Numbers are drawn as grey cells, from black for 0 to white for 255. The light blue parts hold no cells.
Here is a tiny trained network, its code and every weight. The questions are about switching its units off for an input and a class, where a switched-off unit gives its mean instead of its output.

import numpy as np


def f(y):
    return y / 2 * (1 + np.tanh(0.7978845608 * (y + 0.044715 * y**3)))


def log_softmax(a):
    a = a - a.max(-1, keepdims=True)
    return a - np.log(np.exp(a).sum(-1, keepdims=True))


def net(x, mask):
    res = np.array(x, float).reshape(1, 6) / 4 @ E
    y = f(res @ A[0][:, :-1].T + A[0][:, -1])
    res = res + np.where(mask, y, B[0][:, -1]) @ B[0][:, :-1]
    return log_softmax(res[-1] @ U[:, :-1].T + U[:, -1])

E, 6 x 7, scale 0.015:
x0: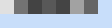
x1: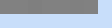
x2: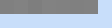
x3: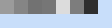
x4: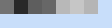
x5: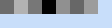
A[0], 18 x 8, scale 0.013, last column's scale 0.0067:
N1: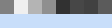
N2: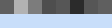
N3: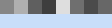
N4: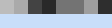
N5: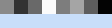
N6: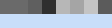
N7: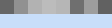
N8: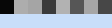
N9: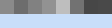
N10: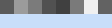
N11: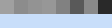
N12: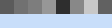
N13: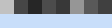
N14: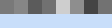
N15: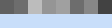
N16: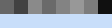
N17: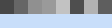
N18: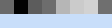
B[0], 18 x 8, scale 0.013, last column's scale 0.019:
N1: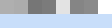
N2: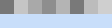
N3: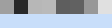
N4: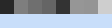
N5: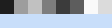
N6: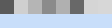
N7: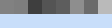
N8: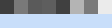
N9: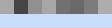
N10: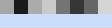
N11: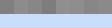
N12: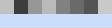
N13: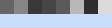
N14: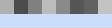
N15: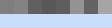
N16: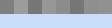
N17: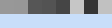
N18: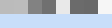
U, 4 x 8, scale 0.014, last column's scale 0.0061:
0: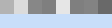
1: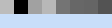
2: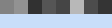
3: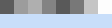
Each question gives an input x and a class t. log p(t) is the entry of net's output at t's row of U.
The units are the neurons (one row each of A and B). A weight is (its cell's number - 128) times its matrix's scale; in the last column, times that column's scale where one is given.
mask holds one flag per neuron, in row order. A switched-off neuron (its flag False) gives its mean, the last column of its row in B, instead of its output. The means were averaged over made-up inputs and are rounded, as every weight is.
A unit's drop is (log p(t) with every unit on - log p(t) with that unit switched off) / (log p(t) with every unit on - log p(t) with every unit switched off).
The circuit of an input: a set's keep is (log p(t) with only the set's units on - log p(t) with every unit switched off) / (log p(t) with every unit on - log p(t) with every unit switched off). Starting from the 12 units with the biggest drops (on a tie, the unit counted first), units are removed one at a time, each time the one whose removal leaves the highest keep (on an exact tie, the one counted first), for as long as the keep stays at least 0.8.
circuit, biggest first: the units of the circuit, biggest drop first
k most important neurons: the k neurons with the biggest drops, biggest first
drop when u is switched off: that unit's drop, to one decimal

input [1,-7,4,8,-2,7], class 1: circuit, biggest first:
(N3)
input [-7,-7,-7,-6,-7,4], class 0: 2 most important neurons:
(N1, N2)
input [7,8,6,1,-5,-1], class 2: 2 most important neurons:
(N13, N18)
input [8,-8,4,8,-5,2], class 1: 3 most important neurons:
(N3, N14, N8)
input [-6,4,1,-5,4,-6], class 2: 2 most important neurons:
(N17, N7)
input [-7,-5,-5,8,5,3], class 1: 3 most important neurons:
(N3, N14, N9)
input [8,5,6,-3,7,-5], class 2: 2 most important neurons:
(N13, N1)
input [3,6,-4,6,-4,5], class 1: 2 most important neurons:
(N3, N5)
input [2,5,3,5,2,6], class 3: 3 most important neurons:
(N6, N10, N4)
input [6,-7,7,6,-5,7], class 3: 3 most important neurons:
(N4, N2, N3)
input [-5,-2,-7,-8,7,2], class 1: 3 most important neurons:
(N10, N12, N1)
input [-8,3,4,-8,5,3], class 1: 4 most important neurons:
(N10, N12, N13, N4)
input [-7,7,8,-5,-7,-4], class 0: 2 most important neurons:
(N1, N13)
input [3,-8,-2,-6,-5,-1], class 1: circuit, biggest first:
(N12)
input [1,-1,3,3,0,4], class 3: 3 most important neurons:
(N10, N12, N4)
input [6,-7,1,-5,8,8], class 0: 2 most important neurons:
(N18, N6)
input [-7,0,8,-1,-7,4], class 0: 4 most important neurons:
(N1, N2, N13, N4)
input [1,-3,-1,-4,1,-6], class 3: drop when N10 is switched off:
0.1
